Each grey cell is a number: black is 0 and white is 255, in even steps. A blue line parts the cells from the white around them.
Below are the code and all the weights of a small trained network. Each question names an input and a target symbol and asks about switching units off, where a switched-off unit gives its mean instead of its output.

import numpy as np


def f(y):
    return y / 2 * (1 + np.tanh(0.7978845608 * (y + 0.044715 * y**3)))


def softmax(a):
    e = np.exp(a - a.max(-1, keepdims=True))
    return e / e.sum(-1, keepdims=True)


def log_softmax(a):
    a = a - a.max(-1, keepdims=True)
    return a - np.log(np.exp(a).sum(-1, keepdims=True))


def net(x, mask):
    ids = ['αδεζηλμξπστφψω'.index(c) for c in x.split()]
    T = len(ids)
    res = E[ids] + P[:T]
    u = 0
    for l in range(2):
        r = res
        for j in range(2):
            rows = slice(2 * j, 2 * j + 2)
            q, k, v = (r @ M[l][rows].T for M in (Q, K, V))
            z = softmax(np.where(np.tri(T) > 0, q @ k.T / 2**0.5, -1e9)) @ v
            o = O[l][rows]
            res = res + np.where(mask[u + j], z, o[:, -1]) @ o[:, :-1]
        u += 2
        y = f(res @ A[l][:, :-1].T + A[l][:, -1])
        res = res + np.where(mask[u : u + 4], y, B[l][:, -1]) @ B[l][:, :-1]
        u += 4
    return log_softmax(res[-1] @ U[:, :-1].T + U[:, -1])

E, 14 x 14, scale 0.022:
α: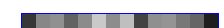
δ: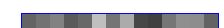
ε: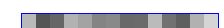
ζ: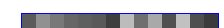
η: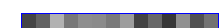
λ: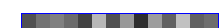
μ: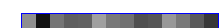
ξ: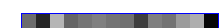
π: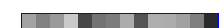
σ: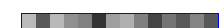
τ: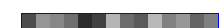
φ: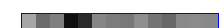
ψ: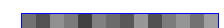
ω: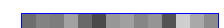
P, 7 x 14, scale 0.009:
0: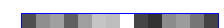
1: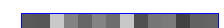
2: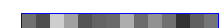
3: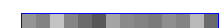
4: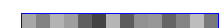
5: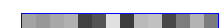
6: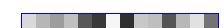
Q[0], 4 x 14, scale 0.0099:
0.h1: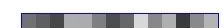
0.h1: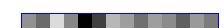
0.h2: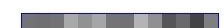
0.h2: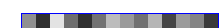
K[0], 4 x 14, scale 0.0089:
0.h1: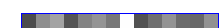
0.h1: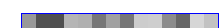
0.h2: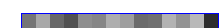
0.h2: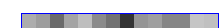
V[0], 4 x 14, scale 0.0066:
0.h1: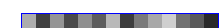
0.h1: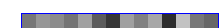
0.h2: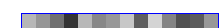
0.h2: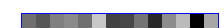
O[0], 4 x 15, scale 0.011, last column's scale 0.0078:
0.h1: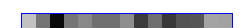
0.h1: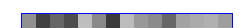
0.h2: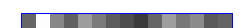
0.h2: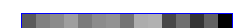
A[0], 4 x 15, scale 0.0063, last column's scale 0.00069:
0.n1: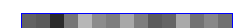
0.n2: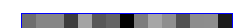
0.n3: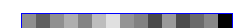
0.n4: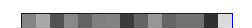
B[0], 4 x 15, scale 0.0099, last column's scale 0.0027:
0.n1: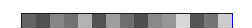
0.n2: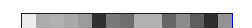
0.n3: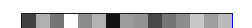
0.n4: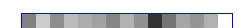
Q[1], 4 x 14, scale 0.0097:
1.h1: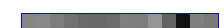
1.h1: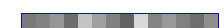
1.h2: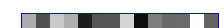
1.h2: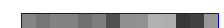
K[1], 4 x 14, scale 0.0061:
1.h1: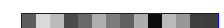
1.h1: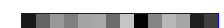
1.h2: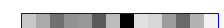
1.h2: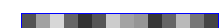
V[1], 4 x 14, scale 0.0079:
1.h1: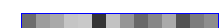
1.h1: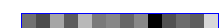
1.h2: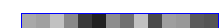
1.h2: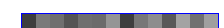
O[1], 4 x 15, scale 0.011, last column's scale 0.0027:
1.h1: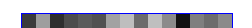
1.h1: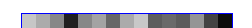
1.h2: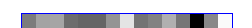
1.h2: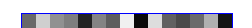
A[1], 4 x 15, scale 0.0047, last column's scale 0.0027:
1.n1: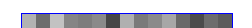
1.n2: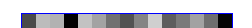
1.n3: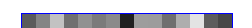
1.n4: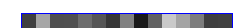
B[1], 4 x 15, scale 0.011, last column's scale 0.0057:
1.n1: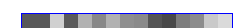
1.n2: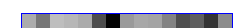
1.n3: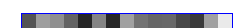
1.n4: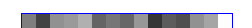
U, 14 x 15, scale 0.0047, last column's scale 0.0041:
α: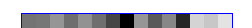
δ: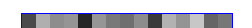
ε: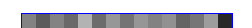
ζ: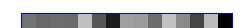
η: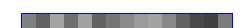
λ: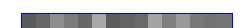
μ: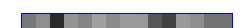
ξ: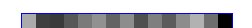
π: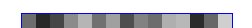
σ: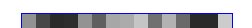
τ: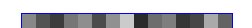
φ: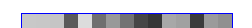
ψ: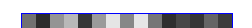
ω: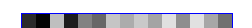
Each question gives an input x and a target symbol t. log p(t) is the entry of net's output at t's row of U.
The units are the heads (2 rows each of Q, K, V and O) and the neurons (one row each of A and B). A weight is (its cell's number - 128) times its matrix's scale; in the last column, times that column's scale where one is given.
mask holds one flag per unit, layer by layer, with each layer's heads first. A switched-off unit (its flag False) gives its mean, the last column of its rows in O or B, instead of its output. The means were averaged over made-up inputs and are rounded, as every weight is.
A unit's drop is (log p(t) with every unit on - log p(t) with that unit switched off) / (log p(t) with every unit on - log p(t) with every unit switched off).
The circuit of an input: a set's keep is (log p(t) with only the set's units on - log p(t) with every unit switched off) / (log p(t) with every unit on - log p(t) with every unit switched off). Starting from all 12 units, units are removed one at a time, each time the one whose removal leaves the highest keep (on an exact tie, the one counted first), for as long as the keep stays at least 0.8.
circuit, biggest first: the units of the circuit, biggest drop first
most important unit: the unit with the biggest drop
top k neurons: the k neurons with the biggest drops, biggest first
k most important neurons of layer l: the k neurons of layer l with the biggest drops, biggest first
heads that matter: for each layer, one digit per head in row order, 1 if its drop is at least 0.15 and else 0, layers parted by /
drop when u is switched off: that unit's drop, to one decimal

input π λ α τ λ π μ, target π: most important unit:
0.n1
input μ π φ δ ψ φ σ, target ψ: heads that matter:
01 / 00
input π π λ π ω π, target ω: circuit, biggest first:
0.h1; 0.h2
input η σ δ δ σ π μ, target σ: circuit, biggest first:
1.h1; 1.h2
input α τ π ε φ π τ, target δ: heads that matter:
10 / 01
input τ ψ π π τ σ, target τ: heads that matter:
00 / 01
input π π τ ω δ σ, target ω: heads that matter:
10 / 00
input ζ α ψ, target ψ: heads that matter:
01 / 00
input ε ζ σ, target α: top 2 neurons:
1.n4; 0.n3
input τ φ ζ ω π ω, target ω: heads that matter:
11 / 00
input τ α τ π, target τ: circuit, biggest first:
1.h2; 1.h1
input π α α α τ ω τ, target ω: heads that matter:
11 / 00
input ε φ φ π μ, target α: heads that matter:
00 / 11
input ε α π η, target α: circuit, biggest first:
1.h2
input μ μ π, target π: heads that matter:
00 / 11
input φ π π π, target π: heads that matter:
01 / 11
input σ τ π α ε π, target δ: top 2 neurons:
0.n4; 1.n1
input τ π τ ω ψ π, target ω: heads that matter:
10 / 01
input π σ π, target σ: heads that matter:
00 / 11
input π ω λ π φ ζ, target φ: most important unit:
1.h1
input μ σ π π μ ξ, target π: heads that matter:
11 / 01
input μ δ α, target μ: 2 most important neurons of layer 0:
0.n4; 0.n3
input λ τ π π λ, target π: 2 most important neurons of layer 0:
0.n1; 0.n4
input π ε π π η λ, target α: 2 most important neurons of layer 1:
1.n4; 1.n2
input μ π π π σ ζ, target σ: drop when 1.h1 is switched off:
0.5
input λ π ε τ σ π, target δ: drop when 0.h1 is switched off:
0.4
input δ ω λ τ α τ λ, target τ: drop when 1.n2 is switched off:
0.0
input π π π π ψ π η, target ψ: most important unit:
0.h2
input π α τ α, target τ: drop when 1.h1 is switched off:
0.1
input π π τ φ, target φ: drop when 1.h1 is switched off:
0.6
